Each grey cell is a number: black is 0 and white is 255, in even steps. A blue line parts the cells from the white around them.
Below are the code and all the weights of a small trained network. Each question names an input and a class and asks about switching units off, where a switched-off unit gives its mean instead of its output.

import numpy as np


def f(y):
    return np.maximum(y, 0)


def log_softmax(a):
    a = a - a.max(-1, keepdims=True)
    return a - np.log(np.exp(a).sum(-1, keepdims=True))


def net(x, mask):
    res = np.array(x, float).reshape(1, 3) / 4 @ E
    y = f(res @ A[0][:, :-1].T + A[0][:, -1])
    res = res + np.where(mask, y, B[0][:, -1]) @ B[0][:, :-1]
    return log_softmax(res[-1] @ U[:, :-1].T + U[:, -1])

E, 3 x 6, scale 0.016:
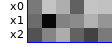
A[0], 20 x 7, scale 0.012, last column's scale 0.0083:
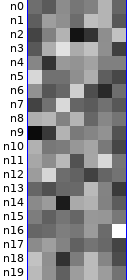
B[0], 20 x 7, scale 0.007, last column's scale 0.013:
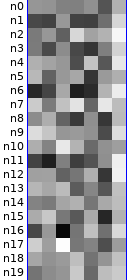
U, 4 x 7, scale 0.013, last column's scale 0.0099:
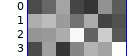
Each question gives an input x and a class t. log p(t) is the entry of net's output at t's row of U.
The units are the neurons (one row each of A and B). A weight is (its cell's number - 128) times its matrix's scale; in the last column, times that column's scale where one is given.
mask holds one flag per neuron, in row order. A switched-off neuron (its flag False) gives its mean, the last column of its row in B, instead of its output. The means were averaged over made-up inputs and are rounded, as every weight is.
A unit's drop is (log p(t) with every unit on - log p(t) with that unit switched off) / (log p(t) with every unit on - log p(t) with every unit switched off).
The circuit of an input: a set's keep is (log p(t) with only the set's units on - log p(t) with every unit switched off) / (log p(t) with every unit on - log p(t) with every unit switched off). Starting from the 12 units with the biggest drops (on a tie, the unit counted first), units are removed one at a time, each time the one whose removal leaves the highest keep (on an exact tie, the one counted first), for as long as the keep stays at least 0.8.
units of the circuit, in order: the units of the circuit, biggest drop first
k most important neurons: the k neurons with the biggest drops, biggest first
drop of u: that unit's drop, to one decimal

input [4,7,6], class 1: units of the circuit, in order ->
n9
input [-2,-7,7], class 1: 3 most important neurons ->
n12, n8, n19
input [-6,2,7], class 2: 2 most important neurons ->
n7, n2
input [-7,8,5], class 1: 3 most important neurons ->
n9, n4, n11
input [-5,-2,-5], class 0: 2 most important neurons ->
n6, n2
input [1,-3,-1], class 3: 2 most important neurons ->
n9, n4
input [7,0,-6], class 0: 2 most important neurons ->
n11, n1
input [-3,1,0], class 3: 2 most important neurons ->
n11, n1
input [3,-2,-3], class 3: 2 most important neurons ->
n6, n7
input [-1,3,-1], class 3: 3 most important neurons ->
n12, n17, n16
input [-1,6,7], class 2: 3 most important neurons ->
n7, n2, n12
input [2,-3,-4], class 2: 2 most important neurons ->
n4, n19
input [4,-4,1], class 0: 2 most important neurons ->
n9, n4
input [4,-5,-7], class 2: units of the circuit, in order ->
n19
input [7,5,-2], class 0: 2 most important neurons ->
n11, n1
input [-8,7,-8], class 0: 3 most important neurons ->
n6, n2, n7
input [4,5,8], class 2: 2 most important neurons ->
n7, n2
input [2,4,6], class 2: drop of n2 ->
0.1
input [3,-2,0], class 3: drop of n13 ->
0.1
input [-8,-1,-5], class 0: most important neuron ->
n6
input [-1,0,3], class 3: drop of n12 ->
-0.1
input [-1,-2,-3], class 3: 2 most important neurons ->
n7, n9
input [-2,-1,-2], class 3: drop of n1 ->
0.3
